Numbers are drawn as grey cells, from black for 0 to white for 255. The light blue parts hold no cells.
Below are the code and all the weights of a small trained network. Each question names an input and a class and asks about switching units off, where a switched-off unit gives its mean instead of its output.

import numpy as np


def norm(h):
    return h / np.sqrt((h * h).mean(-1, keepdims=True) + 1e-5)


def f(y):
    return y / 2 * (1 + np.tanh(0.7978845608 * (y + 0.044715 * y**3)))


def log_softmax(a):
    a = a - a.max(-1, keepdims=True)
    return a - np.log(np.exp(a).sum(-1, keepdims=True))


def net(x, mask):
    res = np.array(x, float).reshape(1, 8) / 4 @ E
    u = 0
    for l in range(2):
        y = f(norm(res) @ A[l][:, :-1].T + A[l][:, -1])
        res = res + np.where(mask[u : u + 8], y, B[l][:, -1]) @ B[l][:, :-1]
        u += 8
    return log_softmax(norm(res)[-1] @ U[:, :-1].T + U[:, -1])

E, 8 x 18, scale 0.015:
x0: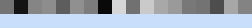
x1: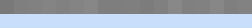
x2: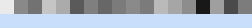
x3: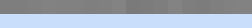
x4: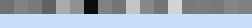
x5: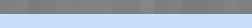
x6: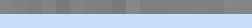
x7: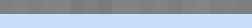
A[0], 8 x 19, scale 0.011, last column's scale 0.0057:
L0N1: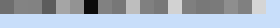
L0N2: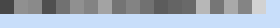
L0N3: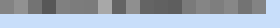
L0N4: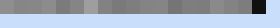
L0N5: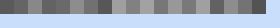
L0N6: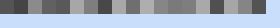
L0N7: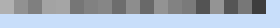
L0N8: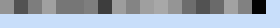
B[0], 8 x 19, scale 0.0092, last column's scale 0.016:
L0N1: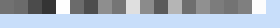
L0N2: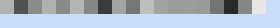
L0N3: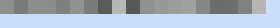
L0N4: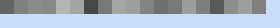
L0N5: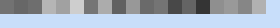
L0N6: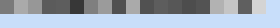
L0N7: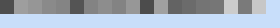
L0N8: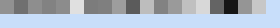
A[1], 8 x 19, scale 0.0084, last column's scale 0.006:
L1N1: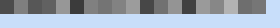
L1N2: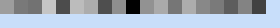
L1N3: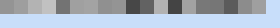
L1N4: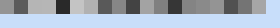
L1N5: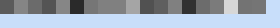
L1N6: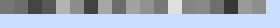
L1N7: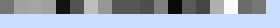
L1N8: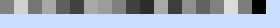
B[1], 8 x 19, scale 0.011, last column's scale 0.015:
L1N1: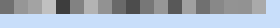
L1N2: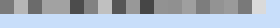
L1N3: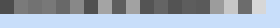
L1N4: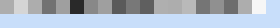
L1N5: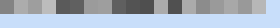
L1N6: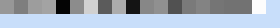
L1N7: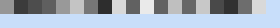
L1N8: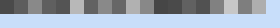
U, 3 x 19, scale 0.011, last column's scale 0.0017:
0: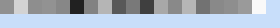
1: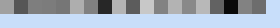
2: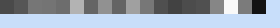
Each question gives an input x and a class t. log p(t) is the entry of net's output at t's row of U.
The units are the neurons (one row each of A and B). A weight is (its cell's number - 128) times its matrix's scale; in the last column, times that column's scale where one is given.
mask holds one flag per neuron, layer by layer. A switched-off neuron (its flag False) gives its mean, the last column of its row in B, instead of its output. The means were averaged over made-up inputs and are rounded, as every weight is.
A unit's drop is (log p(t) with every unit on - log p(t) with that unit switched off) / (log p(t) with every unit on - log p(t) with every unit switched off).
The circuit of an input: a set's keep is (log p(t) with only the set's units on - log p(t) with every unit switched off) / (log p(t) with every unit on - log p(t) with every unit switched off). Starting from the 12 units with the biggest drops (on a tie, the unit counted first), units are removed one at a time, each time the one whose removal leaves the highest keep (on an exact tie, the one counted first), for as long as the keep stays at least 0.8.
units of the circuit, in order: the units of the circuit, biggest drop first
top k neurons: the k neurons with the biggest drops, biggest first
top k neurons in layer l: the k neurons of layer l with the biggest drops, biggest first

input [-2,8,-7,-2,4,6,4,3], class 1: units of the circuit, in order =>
(L0N2)
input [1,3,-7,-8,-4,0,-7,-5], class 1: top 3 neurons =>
(L0N6 L1N7 L0N8)
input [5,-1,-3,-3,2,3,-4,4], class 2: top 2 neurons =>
(L0N6 L0N5)
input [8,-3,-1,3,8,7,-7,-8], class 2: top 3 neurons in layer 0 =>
(L0N6 L0N2 L0N5)
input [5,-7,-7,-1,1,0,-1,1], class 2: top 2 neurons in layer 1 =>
(L1N6 L1N5)
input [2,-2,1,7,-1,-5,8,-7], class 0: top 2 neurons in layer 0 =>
(L0N8 L0N1)
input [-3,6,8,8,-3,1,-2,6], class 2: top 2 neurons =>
(L0N1 L1N8)
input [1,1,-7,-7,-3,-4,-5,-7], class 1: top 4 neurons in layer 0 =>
(L0N6 L0N8 L0N1 L0N5)
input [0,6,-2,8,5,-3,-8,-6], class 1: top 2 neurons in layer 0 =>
(L0N2 L0N7)
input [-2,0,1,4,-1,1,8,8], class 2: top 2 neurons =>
(L0N1 L1N8)
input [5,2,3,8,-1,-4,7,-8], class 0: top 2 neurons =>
(L0N8 L0N1)
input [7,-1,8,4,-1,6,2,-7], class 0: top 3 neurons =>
(L0N1 L1N2 L1N7)
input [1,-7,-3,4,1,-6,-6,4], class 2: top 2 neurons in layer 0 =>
(L0N6 L0N5)
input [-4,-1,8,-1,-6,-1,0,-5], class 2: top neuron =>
(L1N8)
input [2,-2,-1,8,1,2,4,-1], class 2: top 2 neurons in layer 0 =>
(L0N6 L0N5)
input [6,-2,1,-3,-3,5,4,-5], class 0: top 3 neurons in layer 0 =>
(L0N8 L0N1 L0N7)
